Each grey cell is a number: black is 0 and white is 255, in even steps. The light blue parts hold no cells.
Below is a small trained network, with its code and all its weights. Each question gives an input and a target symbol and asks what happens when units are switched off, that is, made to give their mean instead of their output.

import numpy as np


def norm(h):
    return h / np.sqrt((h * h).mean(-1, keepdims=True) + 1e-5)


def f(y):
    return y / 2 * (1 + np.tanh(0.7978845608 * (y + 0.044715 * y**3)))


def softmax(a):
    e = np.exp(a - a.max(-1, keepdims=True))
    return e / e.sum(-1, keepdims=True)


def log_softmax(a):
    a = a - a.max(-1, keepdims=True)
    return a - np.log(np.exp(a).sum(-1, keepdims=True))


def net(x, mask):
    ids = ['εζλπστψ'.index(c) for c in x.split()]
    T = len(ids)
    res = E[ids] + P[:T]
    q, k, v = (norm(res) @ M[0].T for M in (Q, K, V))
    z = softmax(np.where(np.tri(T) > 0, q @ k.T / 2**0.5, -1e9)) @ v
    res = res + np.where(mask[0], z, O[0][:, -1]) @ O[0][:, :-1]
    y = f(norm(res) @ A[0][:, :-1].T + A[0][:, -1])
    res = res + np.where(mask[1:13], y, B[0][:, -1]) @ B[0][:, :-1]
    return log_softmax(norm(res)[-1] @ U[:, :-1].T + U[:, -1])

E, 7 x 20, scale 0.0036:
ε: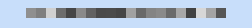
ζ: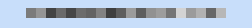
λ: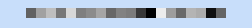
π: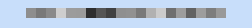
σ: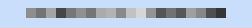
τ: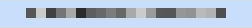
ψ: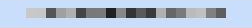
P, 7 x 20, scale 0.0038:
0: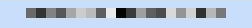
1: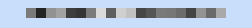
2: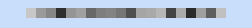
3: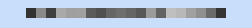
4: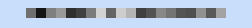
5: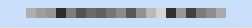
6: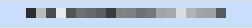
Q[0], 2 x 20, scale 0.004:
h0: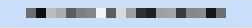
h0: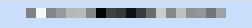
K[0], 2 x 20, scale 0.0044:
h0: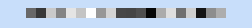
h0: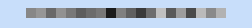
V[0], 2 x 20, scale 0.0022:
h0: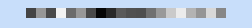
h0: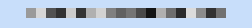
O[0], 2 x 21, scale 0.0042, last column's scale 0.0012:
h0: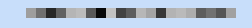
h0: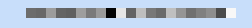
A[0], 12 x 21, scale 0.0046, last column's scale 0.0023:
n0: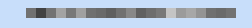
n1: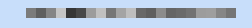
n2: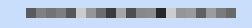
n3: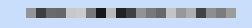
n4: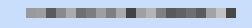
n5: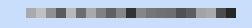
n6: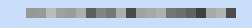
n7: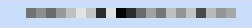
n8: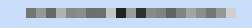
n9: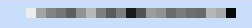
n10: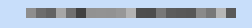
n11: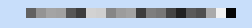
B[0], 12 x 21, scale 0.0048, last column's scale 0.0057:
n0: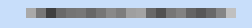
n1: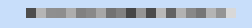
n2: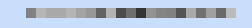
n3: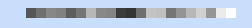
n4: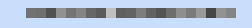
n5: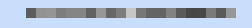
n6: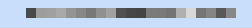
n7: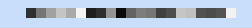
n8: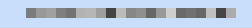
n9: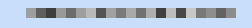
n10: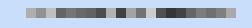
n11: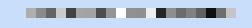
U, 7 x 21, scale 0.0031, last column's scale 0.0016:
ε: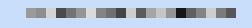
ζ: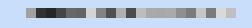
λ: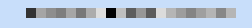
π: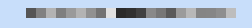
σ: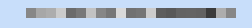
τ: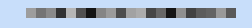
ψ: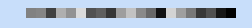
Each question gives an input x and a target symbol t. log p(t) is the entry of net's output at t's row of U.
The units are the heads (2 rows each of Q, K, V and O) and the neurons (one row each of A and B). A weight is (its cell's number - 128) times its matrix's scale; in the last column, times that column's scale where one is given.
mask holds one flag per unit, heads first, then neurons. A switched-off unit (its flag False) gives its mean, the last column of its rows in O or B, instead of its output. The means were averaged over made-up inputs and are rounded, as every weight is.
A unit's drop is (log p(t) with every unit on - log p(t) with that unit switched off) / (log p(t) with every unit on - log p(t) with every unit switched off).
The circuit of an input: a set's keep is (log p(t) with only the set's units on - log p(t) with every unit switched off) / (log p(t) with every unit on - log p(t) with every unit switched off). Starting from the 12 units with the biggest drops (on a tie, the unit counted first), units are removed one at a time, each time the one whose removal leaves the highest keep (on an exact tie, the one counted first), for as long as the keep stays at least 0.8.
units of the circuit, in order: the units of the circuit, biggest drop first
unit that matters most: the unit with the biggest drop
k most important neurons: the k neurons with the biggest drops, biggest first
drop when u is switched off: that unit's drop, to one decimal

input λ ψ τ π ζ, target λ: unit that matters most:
h0
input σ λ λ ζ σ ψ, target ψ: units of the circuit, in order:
n3, n9
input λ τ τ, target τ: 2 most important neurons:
n3, n11
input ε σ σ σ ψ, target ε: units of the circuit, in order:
h0, n8, n10, n7
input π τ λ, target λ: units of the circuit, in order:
h0, n7
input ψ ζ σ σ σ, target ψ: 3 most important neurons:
n3, n2, n10
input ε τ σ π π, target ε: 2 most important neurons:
n8, n10
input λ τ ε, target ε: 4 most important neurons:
n7, n9, n11, n3
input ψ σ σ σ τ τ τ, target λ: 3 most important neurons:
n7, n11, n10
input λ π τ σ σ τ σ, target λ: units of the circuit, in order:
n7, n11
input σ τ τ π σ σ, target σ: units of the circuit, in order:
h0, n11
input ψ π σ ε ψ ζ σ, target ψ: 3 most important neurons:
n3, n1, n0
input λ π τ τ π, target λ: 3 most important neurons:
n7, n11, n1
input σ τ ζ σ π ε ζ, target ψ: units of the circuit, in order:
n3
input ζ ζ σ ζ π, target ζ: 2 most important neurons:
n7, n3
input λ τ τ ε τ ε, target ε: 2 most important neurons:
n7, n9
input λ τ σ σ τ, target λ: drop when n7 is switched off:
0.2
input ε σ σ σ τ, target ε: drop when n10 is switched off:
0.3
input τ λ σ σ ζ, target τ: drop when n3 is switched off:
0.3
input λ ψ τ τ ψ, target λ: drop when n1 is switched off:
0.2
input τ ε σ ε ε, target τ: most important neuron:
n3
